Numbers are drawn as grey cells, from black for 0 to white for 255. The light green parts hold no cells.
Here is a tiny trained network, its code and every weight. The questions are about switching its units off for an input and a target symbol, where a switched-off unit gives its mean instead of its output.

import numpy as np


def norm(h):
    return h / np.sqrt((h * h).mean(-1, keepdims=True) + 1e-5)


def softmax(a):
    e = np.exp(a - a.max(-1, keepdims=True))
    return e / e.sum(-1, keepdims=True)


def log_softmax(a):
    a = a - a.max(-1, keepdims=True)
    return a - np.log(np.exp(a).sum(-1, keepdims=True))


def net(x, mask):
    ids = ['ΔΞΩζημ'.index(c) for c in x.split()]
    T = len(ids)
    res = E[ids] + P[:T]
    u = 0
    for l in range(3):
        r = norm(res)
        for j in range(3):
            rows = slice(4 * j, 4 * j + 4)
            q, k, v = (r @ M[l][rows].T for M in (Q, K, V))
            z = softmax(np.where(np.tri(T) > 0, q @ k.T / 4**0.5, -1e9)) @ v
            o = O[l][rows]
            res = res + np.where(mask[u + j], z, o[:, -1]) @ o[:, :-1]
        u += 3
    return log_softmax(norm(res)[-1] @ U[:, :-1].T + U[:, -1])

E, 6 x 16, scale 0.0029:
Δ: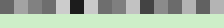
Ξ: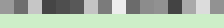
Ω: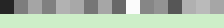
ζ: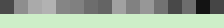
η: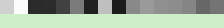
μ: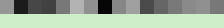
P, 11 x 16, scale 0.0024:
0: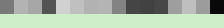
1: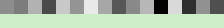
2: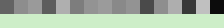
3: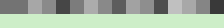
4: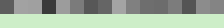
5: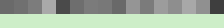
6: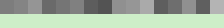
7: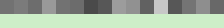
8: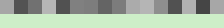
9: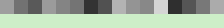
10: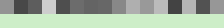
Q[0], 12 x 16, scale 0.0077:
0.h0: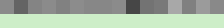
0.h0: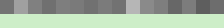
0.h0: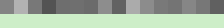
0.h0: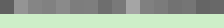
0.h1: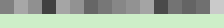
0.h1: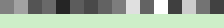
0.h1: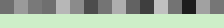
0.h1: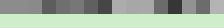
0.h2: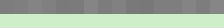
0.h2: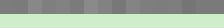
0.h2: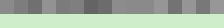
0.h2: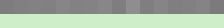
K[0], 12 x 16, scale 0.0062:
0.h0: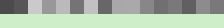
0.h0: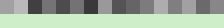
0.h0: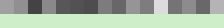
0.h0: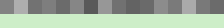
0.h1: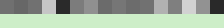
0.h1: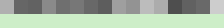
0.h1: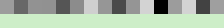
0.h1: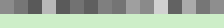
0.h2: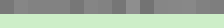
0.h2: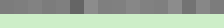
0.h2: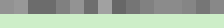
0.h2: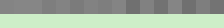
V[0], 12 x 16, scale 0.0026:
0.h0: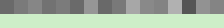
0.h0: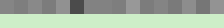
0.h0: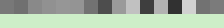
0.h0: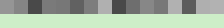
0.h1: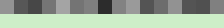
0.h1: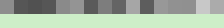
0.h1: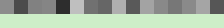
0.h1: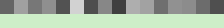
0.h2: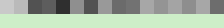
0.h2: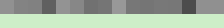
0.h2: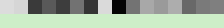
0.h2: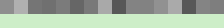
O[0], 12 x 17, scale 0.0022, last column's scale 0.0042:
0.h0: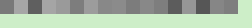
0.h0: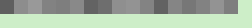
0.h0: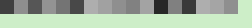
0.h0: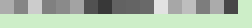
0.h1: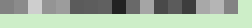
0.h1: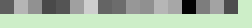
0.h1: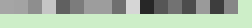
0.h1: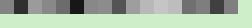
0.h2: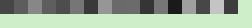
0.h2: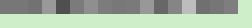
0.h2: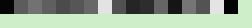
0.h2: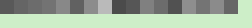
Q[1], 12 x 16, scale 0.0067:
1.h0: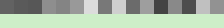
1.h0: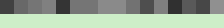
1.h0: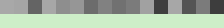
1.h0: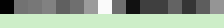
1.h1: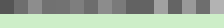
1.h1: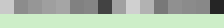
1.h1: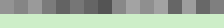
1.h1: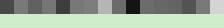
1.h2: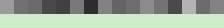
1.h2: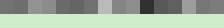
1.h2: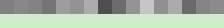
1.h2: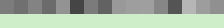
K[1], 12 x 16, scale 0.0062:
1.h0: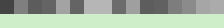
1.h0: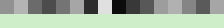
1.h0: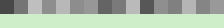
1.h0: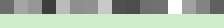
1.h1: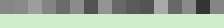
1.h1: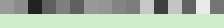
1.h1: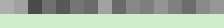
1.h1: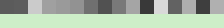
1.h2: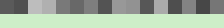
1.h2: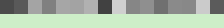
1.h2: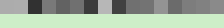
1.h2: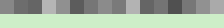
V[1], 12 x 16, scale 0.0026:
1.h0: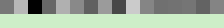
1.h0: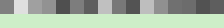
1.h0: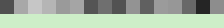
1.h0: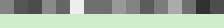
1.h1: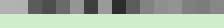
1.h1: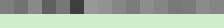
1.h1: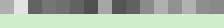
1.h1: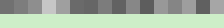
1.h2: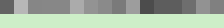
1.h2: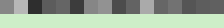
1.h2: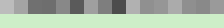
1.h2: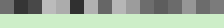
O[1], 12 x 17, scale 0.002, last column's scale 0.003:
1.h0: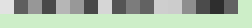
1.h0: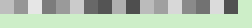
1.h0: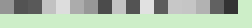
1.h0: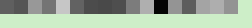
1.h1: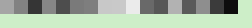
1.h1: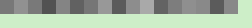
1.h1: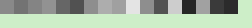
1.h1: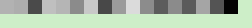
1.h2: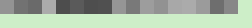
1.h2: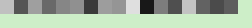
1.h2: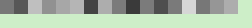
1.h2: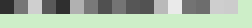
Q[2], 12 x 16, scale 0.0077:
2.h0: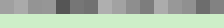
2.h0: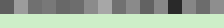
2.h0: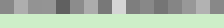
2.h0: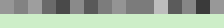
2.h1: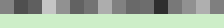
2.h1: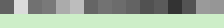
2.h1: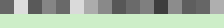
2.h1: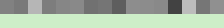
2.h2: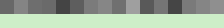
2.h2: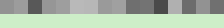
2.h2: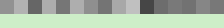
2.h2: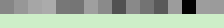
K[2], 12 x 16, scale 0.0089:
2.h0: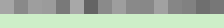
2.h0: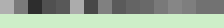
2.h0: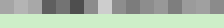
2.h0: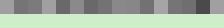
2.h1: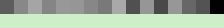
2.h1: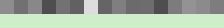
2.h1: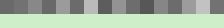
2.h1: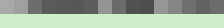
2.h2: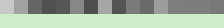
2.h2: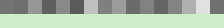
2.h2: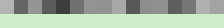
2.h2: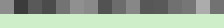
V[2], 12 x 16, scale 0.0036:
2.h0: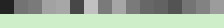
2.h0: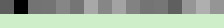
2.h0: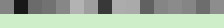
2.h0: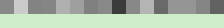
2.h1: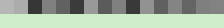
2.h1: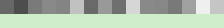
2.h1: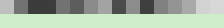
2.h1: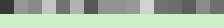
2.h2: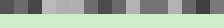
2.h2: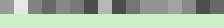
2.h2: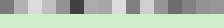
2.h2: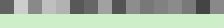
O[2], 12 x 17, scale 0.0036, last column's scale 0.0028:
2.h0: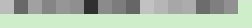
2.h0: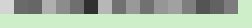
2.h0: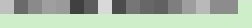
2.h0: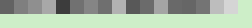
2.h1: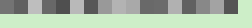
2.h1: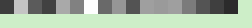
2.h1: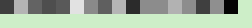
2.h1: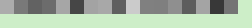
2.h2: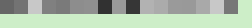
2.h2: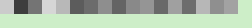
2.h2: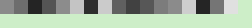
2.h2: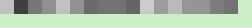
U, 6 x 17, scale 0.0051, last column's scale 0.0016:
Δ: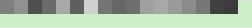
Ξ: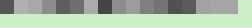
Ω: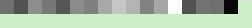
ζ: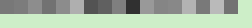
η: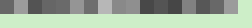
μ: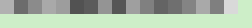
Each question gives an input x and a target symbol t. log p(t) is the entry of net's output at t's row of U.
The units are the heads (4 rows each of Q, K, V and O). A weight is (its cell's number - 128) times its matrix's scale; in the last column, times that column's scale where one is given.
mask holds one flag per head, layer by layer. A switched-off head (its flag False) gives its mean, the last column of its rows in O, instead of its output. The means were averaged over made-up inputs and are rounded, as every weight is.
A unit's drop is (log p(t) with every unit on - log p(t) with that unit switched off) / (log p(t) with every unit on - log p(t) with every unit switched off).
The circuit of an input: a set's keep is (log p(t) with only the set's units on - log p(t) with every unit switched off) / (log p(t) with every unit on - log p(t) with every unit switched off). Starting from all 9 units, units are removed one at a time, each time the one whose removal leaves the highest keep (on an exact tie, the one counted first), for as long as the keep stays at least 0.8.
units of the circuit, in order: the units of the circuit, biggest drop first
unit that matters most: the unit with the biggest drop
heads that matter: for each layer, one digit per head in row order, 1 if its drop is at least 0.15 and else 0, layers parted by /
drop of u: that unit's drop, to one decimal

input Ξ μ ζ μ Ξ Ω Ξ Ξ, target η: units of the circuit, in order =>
(2.h2; 0.h1)
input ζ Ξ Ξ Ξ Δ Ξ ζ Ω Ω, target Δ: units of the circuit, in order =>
(2.h1; 0.h1)
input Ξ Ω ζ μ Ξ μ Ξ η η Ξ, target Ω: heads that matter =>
011 / 110 / 010
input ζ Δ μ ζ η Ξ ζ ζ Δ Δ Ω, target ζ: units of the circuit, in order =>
(0.h0; 2.h1)
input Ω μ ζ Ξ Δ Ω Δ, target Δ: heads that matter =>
010 / 000 / 010
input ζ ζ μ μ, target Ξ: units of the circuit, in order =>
(0.h1; 2.h2)
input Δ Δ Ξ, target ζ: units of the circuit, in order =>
(2.h1; 0.h1)
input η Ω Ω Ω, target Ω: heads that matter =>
011 / 010 / 011
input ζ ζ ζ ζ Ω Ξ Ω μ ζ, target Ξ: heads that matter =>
110 / 000 / 001
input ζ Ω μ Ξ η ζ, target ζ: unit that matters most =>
0.h0
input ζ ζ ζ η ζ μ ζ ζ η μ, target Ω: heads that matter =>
011 / 110 / 010
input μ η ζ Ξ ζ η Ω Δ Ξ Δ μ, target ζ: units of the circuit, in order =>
(1.h0; 0.h2; 2.h1)
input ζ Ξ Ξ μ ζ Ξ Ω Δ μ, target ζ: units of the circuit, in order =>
(0.h1; 2.h1)
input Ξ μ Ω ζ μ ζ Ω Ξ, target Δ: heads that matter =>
000 / 000 / 010
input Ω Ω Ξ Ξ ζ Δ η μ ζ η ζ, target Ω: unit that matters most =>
0.h2
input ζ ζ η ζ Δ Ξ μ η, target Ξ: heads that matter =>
111 / 110 / 001
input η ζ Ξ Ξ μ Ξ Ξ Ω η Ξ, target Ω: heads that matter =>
001 / 110 / 010
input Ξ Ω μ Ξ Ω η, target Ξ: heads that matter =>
100 / 100 / 111
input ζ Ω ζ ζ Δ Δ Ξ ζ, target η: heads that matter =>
110 / 000 / 001
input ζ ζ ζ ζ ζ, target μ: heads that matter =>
000 / 000 / 010
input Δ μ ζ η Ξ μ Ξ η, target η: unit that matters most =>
1.h1
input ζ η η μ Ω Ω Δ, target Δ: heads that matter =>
001 / 110 / 010
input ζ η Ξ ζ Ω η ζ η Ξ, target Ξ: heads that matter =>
100 / 010 / 101
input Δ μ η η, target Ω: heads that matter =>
101 / 110 / 011
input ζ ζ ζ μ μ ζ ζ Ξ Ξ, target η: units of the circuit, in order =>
(0.h1; 2.h2)
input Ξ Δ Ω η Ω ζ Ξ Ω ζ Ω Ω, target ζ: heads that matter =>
100 / 100 / 010
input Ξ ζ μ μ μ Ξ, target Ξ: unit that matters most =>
0.h1
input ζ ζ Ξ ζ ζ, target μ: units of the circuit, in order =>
(0.h1; 2.h1)
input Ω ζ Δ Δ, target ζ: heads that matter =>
010 / 000 / 000
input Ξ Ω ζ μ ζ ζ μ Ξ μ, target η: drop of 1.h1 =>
0.0
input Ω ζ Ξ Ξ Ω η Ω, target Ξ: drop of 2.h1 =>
0.1
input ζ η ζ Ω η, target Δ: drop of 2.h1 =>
1.0
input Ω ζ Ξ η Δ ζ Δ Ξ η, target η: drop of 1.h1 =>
1.5
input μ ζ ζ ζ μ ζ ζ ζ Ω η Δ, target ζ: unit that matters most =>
0.h0
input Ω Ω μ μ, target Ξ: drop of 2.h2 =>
0.7
